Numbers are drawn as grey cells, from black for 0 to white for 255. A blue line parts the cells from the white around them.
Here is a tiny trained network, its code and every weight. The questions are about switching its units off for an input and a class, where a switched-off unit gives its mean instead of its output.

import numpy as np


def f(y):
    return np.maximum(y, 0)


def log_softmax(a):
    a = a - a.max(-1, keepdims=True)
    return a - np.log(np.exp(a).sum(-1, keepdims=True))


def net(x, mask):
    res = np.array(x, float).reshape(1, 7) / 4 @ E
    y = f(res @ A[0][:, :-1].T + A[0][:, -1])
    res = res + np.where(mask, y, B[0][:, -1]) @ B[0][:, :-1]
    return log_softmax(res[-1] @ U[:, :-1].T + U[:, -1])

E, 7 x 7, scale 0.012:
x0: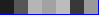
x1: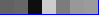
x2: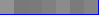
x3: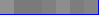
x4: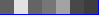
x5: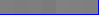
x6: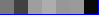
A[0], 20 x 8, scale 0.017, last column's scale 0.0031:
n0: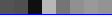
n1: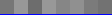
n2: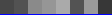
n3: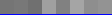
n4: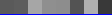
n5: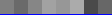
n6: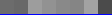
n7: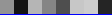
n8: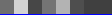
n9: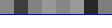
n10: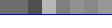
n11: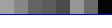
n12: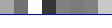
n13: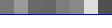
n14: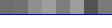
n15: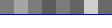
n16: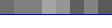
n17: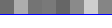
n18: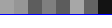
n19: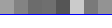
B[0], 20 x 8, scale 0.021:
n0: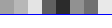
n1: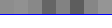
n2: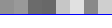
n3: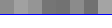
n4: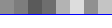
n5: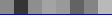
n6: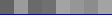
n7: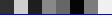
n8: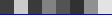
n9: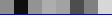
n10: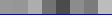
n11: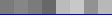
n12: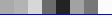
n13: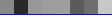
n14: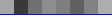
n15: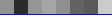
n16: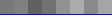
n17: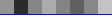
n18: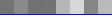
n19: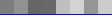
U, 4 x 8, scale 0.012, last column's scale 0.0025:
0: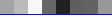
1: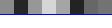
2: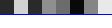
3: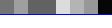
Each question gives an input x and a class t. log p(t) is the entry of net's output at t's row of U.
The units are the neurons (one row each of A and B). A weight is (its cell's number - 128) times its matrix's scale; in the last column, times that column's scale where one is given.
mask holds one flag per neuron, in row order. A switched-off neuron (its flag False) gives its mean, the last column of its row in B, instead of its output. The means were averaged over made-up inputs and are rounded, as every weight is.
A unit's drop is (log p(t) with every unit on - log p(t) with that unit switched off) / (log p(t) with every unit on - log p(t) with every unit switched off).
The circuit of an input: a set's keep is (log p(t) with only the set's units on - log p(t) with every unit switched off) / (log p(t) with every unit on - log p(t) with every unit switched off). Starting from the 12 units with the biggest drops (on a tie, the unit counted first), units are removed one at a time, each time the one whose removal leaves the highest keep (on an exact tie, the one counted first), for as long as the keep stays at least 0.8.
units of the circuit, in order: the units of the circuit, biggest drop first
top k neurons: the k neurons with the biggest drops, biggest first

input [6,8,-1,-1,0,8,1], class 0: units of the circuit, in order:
(n0)
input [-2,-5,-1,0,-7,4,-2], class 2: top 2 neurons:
(n7, n0)
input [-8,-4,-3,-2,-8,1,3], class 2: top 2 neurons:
(n7, n2)
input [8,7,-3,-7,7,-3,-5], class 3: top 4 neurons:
(n2, n12, n7, n4)
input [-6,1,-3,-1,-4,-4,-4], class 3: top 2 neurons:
(n19, n8)
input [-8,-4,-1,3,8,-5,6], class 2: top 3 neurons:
(n8, n2, n4)
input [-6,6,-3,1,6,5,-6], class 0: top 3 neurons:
(n0, n7, n9)
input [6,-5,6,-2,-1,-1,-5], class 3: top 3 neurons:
(n4, n0, n2)
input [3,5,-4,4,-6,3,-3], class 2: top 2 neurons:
(n7, n12)
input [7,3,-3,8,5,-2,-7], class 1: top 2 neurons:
(n15, n13)
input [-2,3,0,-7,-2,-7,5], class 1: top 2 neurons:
(n12, n9)
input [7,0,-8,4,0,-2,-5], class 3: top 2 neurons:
(n2, n4)
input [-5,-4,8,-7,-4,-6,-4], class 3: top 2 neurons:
(n0, n19)
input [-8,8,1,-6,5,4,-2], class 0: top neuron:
(n0)
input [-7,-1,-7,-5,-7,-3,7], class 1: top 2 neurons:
(n9, n8)
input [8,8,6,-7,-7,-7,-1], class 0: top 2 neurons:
(n0, n10)
